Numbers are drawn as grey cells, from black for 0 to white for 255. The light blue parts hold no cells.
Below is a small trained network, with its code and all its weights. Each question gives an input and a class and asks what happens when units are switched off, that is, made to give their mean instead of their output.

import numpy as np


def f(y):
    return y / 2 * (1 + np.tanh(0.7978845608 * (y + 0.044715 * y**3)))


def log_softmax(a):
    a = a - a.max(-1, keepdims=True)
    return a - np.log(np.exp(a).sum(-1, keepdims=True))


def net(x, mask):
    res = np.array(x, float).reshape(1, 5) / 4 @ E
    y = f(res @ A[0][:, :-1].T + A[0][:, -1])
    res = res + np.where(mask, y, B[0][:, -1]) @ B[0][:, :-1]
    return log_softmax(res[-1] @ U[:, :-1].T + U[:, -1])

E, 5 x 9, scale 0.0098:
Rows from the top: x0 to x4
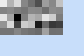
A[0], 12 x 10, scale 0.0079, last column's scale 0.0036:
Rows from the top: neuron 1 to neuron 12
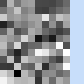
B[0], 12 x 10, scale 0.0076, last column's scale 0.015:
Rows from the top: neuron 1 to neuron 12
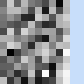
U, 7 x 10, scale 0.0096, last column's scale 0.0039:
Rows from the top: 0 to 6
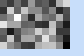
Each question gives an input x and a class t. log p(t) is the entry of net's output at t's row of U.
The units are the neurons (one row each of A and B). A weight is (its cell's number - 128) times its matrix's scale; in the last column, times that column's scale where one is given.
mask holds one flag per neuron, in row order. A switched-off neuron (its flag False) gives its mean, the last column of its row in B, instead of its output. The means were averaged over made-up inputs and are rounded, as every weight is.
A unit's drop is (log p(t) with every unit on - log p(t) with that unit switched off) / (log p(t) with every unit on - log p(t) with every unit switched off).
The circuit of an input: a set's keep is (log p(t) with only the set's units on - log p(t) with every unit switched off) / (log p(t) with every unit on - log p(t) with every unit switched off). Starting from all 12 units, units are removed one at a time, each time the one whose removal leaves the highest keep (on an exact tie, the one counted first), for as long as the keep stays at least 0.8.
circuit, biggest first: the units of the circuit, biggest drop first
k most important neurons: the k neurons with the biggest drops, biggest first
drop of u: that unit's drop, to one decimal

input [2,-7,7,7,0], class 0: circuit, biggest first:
(neuron 12)
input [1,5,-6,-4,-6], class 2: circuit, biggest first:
(neuron 11; neuron 12)
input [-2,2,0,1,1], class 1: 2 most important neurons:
(neuron 12; neuron 11)
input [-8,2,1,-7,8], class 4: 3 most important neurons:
(neuron 8; neuron 12; neuron 11)
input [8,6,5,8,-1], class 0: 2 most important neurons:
(neuron 11; neuron 12)
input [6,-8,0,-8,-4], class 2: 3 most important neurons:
(neuron 10; neuron 7; neuron 11)
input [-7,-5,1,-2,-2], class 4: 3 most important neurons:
(neuron 12; neuron 11; neuron 8)
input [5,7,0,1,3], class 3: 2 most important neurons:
(neuron 11; neuron 10)
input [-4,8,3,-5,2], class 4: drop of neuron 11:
0.0
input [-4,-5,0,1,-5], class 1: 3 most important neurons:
(neuron 12; neuron 11; neuron 8)
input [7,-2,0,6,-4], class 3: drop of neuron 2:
0.2
